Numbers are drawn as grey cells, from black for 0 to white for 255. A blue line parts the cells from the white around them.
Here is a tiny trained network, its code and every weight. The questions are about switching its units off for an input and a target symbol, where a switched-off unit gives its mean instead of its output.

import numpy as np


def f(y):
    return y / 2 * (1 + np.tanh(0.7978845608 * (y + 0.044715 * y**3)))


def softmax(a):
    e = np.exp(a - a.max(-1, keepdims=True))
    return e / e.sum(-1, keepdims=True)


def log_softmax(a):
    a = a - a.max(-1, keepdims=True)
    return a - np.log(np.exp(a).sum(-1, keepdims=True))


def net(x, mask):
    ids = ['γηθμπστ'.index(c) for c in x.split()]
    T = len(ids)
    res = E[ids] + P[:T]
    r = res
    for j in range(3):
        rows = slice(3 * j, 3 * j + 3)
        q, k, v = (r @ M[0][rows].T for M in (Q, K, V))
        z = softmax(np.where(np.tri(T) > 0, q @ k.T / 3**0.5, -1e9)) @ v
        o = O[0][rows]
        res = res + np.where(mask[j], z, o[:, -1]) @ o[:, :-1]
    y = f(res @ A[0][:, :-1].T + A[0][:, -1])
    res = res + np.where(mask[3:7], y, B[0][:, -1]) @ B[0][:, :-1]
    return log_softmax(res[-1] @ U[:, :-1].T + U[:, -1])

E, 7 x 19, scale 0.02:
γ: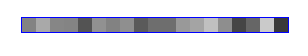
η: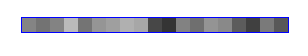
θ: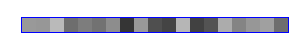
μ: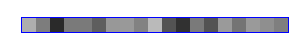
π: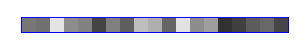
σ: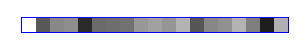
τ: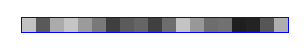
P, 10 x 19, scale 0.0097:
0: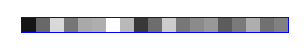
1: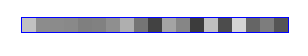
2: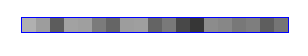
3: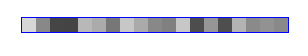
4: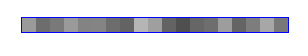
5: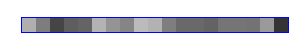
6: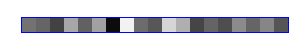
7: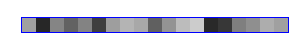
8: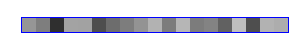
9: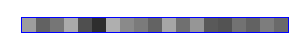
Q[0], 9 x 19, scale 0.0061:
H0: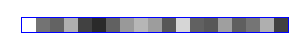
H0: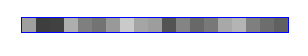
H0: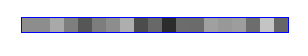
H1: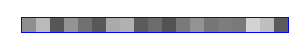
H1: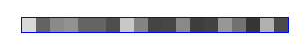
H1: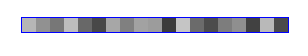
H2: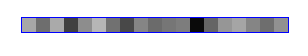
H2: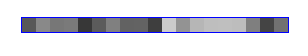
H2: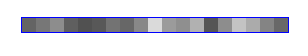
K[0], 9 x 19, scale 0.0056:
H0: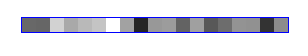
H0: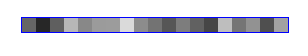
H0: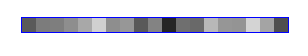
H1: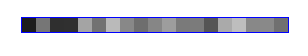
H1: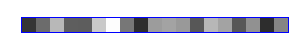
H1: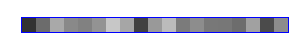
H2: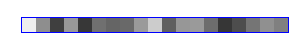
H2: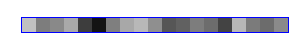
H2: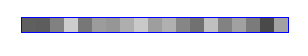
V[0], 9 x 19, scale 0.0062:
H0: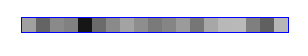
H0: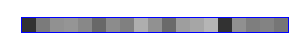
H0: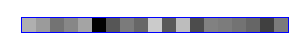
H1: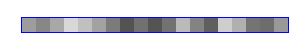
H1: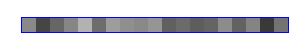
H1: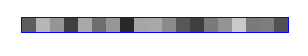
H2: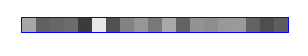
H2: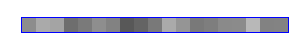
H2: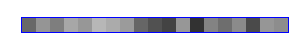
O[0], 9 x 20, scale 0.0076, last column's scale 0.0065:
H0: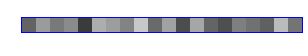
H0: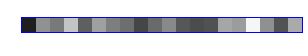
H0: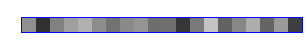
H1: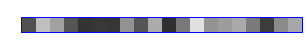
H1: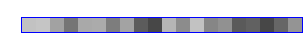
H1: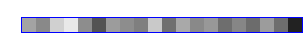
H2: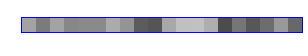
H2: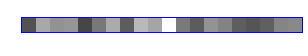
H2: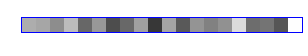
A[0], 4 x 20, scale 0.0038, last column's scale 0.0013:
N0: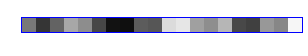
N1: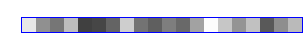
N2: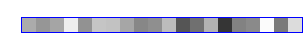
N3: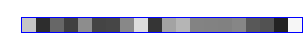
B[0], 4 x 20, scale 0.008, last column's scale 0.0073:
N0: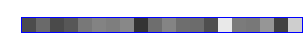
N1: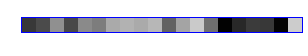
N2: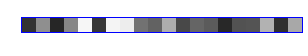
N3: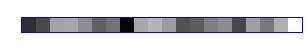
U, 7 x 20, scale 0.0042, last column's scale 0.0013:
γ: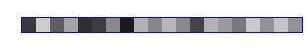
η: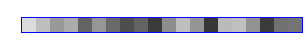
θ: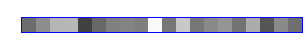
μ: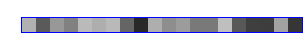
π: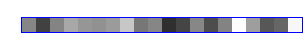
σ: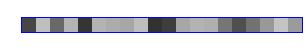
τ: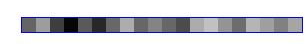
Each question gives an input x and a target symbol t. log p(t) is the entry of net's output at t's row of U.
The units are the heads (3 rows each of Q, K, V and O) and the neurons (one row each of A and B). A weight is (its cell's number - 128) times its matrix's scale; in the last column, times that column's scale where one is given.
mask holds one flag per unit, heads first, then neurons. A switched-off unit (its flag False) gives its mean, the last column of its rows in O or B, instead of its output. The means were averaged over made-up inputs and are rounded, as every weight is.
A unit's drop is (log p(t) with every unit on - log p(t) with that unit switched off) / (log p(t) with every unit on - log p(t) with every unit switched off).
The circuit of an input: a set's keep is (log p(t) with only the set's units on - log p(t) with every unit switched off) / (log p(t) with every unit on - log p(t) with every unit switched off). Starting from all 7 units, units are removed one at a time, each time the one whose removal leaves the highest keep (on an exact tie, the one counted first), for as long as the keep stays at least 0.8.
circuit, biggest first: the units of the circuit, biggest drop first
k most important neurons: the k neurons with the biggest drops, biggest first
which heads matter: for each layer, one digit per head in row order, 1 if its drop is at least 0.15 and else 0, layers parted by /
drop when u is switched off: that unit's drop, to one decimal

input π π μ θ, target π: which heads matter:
110
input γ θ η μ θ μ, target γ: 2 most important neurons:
(N1, N0)
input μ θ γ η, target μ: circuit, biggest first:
(H1, H0)
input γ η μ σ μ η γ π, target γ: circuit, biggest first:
(H1, N3)
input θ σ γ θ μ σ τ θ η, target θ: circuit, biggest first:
(H1)
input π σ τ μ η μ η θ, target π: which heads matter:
111
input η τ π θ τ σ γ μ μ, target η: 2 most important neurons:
(N2, N3)
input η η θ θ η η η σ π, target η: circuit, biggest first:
(H2, H1)
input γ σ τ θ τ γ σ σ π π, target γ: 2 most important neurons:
(N1, N3)
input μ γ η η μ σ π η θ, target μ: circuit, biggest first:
(H1, H2)
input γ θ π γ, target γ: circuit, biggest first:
(H1, N1)
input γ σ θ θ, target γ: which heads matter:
010
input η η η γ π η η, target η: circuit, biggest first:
(H0, H1, N2)
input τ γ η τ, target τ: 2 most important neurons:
(N0, N1)
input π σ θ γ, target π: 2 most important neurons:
(N2, N3)
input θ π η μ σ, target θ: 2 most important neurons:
(N1, N2)
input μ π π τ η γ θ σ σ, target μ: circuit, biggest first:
(H2, H0)
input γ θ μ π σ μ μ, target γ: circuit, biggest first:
(H1, N1)
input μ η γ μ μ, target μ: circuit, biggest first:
(H1)
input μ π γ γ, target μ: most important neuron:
(N3)
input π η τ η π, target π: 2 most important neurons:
(N3, N2)
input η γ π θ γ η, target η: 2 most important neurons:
(N1, N2)
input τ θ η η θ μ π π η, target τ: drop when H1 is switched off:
1.1
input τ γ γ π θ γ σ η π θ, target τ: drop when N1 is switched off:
-0.1
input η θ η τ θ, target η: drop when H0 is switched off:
0.2
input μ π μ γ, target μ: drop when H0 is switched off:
0.3
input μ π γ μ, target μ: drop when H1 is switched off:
0.7
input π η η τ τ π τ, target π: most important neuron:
(N2)
